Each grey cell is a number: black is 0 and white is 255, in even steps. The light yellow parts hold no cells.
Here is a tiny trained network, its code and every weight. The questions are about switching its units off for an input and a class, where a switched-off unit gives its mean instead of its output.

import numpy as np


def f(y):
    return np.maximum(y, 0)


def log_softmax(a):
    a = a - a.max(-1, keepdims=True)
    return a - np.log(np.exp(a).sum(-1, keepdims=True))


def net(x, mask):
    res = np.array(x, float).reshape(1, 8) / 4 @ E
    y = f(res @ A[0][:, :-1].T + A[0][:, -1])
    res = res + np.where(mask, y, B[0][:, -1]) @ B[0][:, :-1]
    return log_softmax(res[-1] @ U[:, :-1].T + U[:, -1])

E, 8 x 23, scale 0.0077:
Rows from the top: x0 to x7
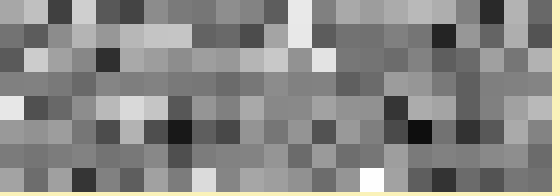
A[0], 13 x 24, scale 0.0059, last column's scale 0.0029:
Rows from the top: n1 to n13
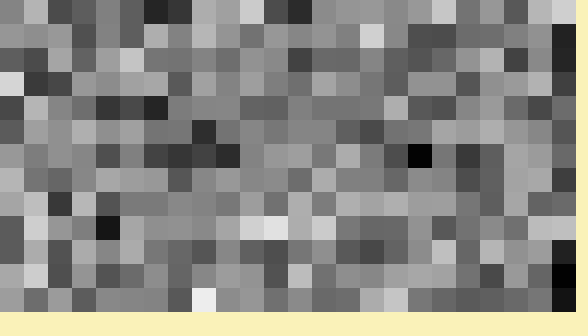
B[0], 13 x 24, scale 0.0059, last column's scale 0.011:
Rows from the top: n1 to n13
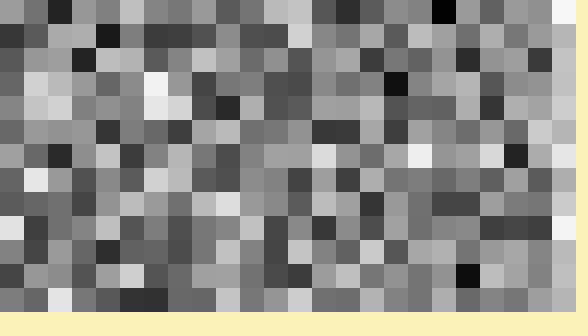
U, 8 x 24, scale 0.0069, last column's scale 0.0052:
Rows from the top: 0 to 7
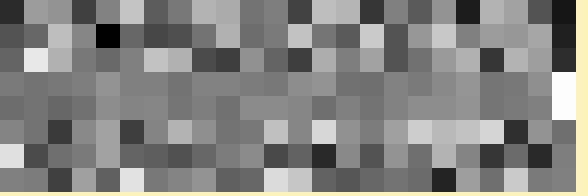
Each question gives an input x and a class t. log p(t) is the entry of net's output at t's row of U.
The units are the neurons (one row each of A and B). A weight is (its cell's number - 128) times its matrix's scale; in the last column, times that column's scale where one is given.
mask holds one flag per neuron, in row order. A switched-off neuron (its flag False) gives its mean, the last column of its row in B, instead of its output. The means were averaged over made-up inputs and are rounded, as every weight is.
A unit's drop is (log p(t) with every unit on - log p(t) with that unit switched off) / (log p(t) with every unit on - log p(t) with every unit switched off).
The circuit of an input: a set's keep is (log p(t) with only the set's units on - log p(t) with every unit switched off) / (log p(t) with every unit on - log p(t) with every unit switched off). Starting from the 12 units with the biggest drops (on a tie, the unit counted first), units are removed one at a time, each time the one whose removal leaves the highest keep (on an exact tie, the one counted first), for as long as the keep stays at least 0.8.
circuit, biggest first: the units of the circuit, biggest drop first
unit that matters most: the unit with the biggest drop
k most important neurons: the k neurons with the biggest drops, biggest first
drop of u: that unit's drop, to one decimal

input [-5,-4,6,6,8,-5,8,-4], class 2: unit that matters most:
n4
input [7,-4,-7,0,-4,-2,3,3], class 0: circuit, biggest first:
[n12 n9]
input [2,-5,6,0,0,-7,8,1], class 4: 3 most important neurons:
[n7 n10 n1]
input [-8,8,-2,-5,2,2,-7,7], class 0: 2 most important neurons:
[n3 n1]
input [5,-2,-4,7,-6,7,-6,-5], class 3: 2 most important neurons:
[n7 n5]
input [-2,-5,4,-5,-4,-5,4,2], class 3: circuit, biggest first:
[n7 n1]
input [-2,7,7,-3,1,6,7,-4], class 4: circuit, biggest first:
[n10 n7]
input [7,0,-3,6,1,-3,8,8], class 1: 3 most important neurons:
[n13 n2 n3]
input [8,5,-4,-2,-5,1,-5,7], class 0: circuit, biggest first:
[n9 n12]
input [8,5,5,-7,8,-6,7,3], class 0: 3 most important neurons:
[n9 n12 n5]
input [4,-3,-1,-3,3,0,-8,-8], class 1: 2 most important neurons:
[n11 n6]
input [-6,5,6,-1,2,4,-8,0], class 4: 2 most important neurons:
[n10 n12]
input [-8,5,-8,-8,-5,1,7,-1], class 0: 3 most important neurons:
[n3 n10 n1]
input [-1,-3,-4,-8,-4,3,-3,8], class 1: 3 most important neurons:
[n2 n13 n10]
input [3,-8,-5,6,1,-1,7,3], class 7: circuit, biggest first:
[n1]
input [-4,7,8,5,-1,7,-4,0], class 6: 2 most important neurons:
[n10 n1]
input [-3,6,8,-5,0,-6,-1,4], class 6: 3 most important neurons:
[n10 n7 n1]
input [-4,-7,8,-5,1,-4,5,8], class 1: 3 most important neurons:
[n2 n13 n7]
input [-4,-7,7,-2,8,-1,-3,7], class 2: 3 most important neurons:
[n4 n8 n11]
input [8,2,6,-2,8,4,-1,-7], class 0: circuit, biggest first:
[n12]
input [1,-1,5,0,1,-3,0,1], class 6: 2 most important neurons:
[n10 n7]
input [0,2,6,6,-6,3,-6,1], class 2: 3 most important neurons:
[n5 n1 n9]
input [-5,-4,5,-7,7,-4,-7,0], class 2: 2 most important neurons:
[n4 n8]
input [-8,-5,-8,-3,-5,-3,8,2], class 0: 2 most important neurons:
[n3 n10]
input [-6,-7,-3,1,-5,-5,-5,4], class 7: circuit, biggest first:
[n1 n7]
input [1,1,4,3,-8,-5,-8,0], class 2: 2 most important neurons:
[n5 n7]
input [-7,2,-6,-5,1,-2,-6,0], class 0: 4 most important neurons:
[n3 n10 n1 n7]
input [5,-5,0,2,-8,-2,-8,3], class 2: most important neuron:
[n5]
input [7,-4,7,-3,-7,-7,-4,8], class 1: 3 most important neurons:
[n2 n13 n7]
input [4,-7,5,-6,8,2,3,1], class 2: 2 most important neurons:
[n4 n8]
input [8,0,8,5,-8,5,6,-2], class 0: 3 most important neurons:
[n12 n9 n4]
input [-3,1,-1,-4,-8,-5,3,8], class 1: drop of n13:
0.5
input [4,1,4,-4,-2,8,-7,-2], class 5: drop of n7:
0.9
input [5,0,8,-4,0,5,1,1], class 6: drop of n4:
0.0
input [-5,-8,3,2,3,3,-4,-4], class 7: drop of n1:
1.1
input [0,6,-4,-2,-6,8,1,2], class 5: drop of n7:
0.9
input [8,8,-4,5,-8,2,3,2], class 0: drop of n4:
0.1
